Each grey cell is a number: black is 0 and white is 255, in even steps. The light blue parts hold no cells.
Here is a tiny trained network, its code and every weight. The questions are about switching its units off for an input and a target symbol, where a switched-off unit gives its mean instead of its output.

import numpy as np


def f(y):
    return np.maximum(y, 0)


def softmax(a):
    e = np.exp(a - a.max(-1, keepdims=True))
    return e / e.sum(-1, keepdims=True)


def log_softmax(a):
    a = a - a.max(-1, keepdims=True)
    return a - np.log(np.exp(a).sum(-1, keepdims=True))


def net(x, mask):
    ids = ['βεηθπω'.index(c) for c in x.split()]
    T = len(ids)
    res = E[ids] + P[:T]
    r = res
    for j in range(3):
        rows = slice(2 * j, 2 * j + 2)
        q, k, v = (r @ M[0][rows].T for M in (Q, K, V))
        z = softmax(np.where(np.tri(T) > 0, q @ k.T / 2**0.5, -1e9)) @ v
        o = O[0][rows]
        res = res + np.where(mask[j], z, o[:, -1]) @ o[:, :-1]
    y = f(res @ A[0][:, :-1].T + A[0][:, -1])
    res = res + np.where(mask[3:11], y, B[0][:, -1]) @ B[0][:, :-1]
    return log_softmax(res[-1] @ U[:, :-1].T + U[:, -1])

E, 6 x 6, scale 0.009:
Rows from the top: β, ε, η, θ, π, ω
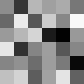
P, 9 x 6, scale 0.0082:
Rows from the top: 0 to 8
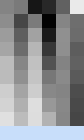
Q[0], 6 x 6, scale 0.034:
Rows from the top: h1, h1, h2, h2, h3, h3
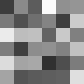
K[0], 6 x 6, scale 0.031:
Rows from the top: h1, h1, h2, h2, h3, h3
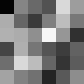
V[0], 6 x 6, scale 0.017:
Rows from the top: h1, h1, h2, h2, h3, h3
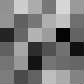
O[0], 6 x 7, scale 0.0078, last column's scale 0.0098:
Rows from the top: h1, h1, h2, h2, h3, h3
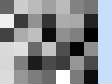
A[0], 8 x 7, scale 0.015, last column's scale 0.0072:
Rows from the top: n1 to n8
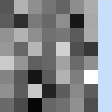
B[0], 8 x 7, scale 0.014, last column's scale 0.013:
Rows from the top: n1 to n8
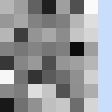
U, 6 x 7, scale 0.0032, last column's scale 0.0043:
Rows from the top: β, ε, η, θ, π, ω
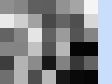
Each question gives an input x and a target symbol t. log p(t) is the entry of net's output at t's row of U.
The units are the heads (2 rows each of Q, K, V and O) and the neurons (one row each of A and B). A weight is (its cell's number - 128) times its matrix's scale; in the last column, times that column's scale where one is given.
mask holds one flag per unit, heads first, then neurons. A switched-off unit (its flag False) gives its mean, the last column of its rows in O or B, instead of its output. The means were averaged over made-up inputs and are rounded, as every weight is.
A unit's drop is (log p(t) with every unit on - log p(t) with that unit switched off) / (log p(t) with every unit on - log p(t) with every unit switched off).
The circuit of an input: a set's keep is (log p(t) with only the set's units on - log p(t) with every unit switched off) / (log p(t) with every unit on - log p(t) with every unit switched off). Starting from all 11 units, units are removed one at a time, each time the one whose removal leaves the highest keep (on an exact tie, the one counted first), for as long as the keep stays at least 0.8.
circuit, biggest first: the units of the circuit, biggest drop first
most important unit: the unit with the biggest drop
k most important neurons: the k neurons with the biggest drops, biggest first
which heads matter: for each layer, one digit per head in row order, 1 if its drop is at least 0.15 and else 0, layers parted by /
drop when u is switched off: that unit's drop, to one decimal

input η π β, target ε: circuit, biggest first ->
h2, n8
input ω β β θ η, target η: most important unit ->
n7
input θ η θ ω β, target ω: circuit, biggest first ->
h2, h3
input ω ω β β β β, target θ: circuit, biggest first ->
n4, h3
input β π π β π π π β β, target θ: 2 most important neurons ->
n4, n6
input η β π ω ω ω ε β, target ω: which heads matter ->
110
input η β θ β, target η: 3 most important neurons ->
n7, n8, n1
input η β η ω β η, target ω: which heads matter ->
010
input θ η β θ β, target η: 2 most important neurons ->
n7, n6
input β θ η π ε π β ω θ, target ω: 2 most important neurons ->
n1, n3
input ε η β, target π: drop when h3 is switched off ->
0.3
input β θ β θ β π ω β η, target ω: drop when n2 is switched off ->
0.2
